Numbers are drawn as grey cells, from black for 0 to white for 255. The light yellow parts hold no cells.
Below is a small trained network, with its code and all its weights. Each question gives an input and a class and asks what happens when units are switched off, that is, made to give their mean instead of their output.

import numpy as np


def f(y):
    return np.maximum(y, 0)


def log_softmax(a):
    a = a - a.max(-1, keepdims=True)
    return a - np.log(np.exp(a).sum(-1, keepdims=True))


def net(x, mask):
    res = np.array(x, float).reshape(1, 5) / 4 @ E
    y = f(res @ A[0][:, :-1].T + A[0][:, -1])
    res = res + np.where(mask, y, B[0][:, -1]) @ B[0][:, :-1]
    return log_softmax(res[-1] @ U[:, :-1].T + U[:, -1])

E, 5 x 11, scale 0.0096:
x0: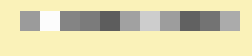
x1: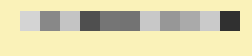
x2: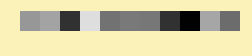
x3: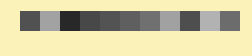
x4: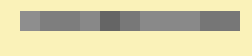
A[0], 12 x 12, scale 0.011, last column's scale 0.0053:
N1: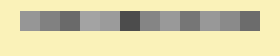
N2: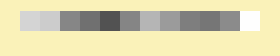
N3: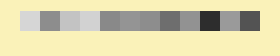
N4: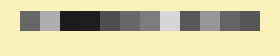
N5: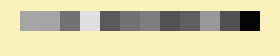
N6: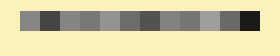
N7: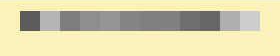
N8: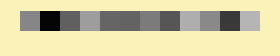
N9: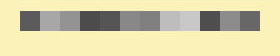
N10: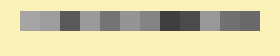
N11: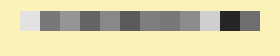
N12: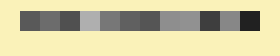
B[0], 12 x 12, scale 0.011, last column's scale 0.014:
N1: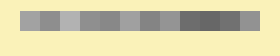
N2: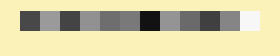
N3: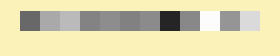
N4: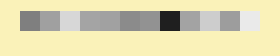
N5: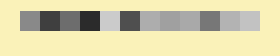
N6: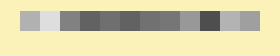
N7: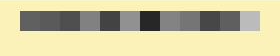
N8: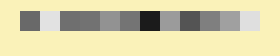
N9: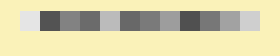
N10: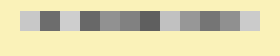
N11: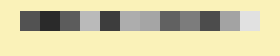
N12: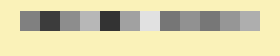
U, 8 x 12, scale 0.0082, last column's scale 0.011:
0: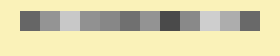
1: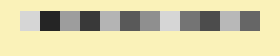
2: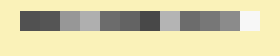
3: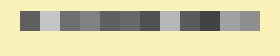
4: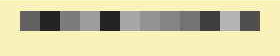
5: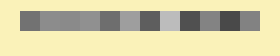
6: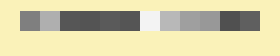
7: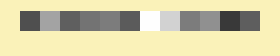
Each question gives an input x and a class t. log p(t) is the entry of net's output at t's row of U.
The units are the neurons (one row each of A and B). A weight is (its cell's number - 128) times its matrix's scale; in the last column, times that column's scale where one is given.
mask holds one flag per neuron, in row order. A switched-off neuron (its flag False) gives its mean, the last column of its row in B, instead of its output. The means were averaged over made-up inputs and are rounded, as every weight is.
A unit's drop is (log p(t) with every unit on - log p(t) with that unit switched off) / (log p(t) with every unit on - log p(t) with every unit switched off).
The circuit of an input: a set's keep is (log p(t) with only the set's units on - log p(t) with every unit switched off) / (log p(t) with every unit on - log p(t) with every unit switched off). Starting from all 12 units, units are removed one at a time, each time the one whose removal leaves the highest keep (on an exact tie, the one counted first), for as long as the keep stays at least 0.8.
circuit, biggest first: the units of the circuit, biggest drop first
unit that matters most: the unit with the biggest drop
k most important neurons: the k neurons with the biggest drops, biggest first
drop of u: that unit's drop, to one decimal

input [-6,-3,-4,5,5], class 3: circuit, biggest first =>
[N8]
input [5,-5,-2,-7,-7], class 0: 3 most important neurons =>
[N3 N11 N2]
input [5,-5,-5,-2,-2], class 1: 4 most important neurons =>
[N9 N8 N11 N4]
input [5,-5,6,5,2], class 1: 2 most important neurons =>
[N5 N10]
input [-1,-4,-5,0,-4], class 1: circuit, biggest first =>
[N9 N2]
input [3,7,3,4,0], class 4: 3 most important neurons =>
[N11 N8 N3]
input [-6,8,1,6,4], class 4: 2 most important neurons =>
[N11 N3]
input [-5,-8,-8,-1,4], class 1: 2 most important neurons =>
[N9 N11]
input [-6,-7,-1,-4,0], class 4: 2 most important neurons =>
[N12 N2]
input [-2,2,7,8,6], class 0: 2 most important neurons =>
[N4 N9]
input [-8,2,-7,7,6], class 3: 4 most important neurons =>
[N8 N3 N6 N5]
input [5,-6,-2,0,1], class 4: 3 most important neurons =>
[N8 N12 N7]
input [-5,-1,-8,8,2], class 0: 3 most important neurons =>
[N4 N5 N10]
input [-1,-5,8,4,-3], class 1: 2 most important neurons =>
[N5 N10]
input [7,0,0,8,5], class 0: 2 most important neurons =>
[N4 N8]
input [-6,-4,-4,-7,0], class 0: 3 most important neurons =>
[N3 N2 N7]
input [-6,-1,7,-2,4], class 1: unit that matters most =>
N5
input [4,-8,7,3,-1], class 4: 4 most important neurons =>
[N7 N12 N9 N8]
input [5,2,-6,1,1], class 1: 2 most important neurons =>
[N9 N8]
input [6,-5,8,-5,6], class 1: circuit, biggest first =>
[N5]
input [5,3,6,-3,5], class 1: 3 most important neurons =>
[N5 N10 N8]
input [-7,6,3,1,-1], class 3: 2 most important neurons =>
[N8 N6]
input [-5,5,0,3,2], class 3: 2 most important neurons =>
[N8 N6]
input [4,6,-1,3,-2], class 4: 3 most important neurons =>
[N11 N8 N3]
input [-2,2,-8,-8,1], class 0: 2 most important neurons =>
[N3 N5]
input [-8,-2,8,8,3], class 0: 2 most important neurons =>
[N4 N9]
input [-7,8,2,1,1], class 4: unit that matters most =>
N11
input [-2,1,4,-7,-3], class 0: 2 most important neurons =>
[N3 N2]
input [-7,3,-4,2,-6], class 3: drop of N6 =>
0.2
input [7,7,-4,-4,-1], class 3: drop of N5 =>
0.1
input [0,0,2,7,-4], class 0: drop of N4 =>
0.8
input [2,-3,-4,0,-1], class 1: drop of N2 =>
0.3
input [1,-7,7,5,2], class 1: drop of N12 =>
0.0
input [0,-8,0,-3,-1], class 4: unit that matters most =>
N12
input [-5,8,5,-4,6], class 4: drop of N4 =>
0.1
